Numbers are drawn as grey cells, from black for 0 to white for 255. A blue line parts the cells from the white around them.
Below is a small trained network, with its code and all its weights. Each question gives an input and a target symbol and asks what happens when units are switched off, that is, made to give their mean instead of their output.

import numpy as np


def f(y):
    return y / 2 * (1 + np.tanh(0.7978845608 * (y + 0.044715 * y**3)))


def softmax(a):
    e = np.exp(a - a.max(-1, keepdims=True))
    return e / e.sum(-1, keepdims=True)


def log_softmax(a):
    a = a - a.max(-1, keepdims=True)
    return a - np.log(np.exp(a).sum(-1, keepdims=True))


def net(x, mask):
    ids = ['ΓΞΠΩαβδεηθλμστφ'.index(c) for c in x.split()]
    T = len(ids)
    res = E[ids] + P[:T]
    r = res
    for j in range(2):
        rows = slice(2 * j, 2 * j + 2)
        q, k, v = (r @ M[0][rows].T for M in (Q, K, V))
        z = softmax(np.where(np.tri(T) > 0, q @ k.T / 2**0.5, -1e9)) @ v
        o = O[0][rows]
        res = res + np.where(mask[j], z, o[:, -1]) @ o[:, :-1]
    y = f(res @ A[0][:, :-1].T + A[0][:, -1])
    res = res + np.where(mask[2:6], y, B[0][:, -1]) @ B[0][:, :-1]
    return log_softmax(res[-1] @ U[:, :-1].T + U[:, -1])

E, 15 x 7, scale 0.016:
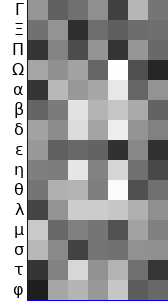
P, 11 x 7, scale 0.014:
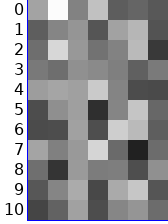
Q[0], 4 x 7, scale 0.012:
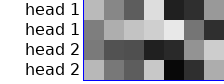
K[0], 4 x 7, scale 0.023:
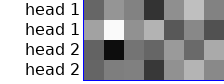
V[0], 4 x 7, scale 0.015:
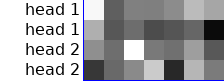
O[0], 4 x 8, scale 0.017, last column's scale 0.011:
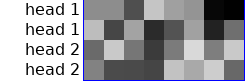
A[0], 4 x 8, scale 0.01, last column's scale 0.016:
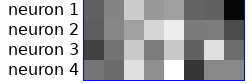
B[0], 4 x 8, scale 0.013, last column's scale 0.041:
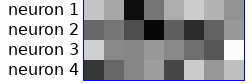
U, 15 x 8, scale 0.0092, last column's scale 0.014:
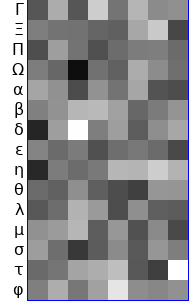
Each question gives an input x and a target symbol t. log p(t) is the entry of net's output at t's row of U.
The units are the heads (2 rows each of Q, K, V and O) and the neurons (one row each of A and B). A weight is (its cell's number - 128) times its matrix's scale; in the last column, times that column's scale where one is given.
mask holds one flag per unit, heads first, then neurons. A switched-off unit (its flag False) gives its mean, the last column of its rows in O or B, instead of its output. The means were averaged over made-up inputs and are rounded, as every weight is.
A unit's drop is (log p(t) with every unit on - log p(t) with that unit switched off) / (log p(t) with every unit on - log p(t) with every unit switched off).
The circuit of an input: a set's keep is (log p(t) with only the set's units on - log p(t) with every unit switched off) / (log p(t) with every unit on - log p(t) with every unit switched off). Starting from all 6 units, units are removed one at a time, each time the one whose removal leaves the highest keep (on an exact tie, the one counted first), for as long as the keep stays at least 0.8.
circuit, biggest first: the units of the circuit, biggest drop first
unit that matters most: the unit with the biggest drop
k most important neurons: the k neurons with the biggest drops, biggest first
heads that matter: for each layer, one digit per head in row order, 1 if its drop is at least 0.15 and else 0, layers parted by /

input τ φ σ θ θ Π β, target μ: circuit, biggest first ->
[neuron 3; head 1; head 2; neuron 4]
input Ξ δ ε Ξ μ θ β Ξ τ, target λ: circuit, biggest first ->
[neuron 4; head 2]
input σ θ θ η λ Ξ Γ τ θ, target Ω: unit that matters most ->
head 2
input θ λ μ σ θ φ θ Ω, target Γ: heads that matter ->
01
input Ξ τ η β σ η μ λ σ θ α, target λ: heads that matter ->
11
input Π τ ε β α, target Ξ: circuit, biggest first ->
[neuron 4; head 2; neuron 3; head 1]
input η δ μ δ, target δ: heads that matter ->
01
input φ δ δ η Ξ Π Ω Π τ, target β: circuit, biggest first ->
[neuron 3; head 1; neuron 2]
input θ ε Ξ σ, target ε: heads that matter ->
10
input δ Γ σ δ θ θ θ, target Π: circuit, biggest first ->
[neuron 2; head 1; head 2]
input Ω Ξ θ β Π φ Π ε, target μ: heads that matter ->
10
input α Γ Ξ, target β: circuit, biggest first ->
[neuron 3; head 1; head 2]
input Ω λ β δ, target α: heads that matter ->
11
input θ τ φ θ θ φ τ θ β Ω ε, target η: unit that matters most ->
neuron 3
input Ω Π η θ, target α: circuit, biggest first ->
[head 2; neuron 1]
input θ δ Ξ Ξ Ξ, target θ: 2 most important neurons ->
[neuron 3; neuron 1]
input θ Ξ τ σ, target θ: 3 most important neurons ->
[neuron 3; neuron 1; neuron 4]
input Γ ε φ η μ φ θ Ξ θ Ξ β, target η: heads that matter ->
11
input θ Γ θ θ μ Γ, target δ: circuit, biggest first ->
[neuron 3; head 2; neuron 1]
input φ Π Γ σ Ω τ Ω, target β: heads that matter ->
10
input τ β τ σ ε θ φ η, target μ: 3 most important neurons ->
[neuron 3; neuron 4; neuron 1]
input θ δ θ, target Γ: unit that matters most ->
neuron 1
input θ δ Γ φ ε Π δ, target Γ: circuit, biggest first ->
[neuron 1; head 2; neuron 4]
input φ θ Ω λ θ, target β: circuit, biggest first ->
[neuron 3; head 1; neuron 4]
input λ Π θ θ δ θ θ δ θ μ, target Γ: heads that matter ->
11
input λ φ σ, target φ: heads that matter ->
11
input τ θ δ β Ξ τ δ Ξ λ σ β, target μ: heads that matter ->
11
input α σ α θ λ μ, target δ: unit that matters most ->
head 2
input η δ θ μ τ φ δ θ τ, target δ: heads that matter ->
01
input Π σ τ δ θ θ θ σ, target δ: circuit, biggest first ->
[head 2; neuron 3; neuron 1]
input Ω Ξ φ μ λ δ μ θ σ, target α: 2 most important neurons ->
[neuron 4; neuron 2]
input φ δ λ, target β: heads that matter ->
10
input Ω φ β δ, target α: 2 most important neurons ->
[neuron 1; neuron 4]
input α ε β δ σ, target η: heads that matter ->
01
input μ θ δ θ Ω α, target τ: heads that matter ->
10
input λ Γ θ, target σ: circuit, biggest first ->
[neuron 2; neuron 3; head 1]
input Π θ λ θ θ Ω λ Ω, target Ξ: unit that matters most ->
neuron 4
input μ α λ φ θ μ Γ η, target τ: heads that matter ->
10
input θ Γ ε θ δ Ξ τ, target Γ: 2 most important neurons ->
[neuron 1; neuron 4]
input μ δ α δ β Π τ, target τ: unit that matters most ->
head 1
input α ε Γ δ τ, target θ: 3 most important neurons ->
[neuron 2; neuron 4; neuron 3]
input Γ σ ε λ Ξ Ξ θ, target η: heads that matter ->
11
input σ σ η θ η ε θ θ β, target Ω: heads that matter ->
11
